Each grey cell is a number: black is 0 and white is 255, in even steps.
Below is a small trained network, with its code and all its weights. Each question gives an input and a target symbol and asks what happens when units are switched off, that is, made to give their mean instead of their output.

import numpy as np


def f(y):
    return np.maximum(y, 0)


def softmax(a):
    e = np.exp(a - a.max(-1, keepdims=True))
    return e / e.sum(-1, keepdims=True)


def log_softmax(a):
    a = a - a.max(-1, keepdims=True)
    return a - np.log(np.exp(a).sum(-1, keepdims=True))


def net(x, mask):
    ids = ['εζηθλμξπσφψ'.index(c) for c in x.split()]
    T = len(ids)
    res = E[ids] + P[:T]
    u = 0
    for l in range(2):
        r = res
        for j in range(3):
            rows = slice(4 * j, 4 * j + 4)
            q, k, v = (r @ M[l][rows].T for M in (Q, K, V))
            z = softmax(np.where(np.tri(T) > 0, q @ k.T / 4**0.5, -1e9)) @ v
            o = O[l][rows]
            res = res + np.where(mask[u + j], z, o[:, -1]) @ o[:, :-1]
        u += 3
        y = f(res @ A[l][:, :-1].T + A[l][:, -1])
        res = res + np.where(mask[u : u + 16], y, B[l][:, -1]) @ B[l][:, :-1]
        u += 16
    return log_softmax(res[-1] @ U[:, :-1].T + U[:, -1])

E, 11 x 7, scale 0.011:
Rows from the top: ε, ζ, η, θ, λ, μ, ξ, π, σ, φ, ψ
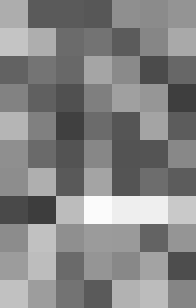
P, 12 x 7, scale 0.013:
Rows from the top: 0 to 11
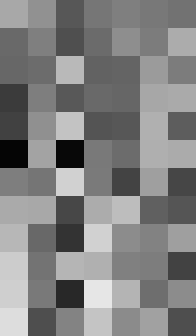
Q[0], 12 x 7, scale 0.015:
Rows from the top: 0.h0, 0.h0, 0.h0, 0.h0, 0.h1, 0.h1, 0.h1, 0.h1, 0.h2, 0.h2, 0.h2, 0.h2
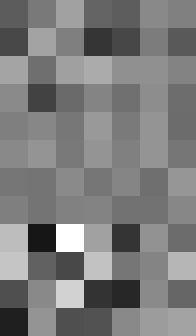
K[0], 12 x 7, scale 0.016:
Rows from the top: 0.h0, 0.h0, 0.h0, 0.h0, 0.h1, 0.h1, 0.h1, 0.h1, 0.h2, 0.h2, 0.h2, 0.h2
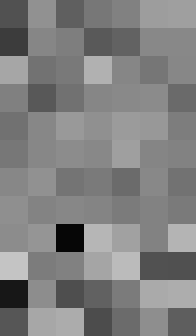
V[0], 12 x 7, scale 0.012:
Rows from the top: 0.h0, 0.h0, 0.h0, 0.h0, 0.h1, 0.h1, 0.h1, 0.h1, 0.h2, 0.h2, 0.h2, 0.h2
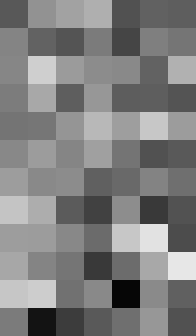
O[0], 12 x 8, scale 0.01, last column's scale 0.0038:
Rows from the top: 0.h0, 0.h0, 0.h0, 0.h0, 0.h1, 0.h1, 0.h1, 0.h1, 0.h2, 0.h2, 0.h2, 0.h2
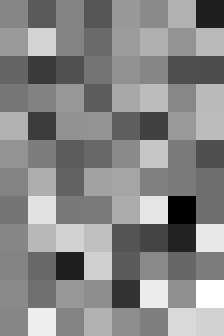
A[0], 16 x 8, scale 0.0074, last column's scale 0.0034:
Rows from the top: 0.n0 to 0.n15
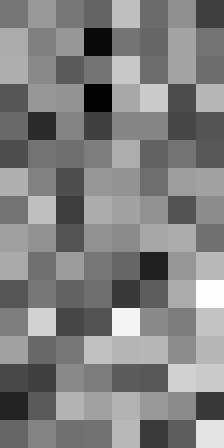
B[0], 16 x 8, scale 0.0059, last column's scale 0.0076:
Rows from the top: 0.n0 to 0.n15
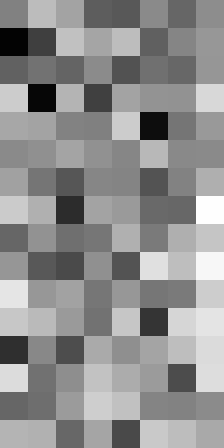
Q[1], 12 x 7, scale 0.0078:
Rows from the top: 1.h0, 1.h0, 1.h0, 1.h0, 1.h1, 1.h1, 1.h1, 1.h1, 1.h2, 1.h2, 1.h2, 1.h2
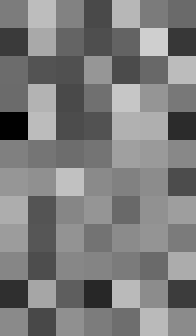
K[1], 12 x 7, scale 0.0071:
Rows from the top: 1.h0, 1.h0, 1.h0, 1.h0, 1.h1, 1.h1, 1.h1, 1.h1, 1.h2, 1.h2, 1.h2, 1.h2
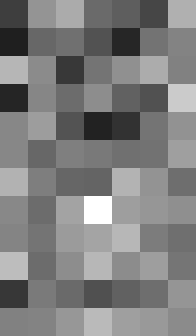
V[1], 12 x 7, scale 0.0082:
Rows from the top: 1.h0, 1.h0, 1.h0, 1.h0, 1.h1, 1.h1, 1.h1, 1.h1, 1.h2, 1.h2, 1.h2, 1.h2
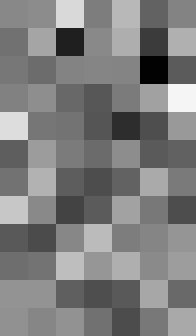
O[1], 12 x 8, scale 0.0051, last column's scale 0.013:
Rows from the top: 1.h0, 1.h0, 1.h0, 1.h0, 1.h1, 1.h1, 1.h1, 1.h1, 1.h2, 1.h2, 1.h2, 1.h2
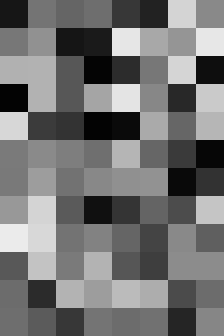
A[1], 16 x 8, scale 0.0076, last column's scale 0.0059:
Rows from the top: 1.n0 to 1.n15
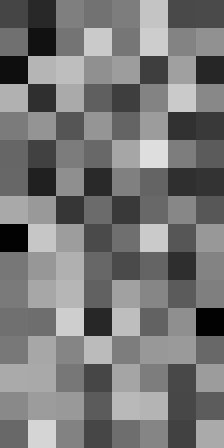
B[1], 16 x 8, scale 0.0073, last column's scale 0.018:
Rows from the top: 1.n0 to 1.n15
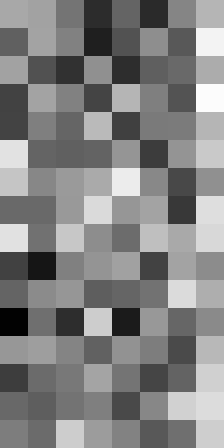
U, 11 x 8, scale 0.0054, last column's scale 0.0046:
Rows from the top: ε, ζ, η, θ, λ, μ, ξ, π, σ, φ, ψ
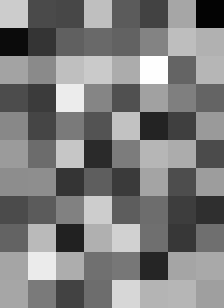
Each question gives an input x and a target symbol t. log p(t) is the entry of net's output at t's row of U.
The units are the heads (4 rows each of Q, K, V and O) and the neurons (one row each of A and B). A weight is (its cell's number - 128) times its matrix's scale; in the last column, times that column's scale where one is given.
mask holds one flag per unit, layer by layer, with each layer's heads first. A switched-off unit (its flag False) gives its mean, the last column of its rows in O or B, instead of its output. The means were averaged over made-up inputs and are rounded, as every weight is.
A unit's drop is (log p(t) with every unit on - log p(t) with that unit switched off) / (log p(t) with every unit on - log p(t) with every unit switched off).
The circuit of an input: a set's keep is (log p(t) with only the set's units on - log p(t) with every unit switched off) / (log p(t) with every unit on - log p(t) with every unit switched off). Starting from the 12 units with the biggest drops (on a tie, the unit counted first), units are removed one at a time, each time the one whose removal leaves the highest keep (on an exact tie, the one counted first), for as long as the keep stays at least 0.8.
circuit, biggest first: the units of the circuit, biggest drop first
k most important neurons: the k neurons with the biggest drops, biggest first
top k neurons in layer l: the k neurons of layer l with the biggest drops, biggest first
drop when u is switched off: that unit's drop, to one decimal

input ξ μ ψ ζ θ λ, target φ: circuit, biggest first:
(0.h2; 0.h0)
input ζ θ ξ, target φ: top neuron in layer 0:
(0.n11)
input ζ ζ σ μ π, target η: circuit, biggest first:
(0.h2; 1.h0)
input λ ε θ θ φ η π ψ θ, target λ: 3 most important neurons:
(0.n7; 1.n0; 1.n5)
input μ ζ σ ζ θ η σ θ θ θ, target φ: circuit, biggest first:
(0.h2; 1.h0)
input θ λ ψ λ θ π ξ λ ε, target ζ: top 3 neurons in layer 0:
(0.n11; 0.n7; 0.n3)
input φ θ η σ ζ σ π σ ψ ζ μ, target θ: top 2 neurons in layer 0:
(0.n3; 0.n7)
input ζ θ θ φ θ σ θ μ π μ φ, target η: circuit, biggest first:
(0.h2; 1.h0; 0.h1)
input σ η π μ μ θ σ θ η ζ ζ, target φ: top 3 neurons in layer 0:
(0.n13; 0.n14; 0.n3)
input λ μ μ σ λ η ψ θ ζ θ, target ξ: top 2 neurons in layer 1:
(1.n1; 1.n0)
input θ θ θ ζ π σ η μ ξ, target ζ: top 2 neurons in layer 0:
(0.n11; 0.n7)
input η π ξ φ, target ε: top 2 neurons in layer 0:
(0.n13; 0.n14)
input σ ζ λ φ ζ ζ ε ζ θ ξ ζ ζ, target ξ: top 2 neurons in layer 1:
(1.n1; 1.n0)
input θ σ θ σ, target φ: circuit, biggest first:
(0.h2)
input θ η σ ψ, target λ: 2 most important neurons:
(1.n6; 0.n3)
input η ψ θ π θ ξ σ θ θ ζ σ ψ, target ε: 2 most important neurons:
(0.n13; 0.n14)
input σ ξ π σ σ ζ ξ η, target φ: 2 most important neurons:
(0.n13; 0.n14)
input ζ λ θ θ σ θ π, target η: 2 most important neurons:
(0.n13; 0.n7)
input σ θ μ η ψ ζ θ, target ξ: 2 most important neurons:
(1.n1; 0.n11)
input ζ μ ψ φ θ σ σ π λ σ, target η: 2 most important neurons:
(0.n13; 0.n14)
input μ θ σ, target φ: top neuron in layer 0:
(0.n11)
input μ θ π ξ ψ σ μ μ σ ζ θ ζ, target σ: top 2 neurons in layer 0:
(0.n13; 0.n11)
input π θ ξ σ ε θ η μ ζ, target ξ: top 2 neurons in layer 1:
(1.n3; 1.n7)
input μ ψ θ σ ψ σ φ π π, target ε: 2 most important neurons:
(0.n13; 1.n3)
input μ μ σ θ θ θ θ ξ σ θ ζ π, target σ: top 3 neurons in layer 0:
(0.n13; 0.n11; 0.n12)
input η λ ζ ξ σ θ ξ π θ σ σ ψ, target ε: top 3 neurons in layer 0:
(0.n13; 0.n14; 0.n4)
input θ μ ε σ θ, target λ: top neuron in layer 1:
(1.n6)
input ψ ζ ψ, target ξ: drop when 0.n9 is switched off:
-0.1
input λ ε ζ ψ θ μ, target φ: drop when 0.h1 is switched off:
0.2
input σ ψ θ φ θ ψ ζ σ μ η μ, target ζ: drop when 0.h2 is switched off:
1.5
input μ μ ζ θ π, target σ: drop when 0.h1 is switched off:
0.3
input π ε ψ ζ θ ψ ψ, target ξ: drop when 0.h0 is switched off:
0.2
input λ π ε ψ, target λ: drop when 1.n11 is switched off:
0.0
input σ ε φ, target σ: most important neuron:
(0.n7)
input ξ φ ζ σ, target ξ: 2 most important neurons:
(1.n1; 1.n0)
